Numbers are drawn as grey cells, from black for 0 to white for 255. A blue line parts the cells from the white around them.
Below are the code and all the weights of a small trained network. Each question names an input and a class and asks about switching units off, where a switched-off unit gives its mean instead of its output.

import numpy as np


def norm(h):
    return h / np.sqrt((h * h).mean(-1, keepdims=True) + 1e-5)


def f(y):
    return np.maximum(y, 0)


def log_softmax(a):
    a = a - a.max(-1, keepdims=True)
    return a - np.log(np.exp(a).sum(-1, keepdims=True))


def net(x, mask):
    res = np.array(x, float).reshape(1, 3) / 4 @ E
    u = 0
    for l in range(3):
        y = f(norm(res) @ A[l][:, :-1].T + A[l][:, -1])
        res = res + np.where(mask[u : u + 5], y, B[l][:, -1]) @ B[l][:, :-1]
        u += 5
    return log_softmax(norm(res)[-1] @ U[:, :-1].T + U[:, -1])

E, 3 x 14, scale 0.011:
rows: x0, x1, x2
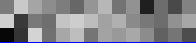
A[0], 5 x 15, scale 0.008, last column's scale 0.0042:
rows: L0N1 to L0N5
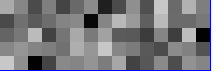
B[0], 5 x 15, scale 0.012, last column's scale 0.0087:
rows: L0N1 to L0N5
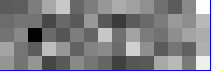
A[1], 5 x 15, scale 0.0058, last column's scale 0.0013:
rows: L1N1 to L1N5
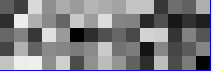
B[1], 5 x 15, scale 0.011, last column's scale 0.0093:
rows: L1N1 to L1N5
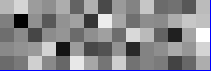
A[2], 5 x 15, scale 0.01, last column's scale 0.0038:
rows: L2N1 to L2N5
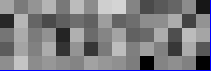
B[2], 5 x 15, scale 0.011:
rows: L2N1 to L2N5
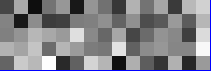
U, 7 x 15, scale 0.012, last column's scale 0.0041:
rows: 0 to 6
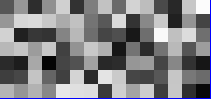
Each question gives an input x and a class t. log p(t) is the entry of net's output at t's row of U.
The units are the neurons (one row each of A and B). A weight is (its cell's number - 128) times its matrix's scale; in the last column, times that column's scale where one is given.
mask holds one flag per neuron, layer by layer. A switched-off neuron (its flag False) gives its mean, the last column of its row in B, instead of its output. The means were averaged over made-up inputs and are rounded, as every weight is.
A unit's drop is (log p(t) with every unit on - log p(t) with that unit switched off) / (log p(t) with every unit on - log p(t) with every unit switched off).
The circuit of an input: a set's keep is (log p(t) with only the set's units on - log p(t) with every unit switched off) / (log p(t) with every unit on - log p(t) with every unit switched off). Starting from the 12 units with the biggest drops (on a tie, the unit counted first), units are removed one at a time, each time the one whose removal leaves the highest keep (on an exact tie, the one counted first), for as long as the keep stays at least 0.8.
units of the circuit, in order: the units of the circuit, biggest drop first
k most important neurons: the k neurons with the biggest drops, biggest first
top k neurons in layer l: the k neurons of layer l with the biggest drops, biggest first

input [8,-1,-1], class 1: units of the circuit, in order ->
L2N4
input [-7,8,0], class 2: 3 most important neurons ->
L0N1; L2N4; L2N3
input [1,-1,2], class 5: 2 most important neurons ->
L0N5; L1N4
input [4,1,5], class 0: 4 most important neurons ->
L0N5; L0N4; L2N1; L1N2
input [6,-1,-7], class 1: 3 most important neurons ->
L0N1; L1N5; L2N4
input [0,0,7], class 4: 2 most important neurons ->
L0N2; L0N1
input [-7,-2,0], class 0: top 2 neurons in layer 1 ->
L1N3; L1N4
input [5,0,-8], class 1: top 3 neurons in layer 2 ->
L2N3; L2N4; L2N2
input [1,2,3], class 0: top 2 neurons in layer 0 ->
L0N5; L0N3
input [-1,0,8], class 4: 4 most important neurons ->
L0N2; L0N1; L2N4; L2N3
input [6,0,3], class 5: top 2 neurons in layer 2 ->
L2N3; L2N4
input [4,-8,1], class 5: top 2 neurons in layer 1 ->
L1N2; L1N1
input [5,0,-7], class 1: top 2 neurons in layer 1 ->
L1N5; L1N4
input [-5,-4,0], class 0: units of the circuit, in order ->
L1N3
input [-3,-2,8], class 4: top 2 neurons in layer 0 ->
L0N2; L0N1
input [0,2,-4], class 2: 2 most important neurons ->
L0N5; L0N1
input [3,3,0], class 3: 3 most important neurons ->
L1N3; L0N1; L1N2
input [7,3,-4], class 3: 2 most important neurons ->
L2N5; L0N5
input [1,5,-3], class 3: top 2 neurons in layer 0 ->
L0N5; L0N2
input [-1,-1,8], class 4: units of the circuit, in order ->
L0N2
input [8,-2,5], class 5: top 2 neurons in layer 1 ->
L1N4; L1N2
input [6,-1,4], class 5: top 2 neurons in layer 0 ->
L0N3; L0N1
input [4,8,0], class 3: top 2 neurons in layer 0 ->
L0N1; L0N5
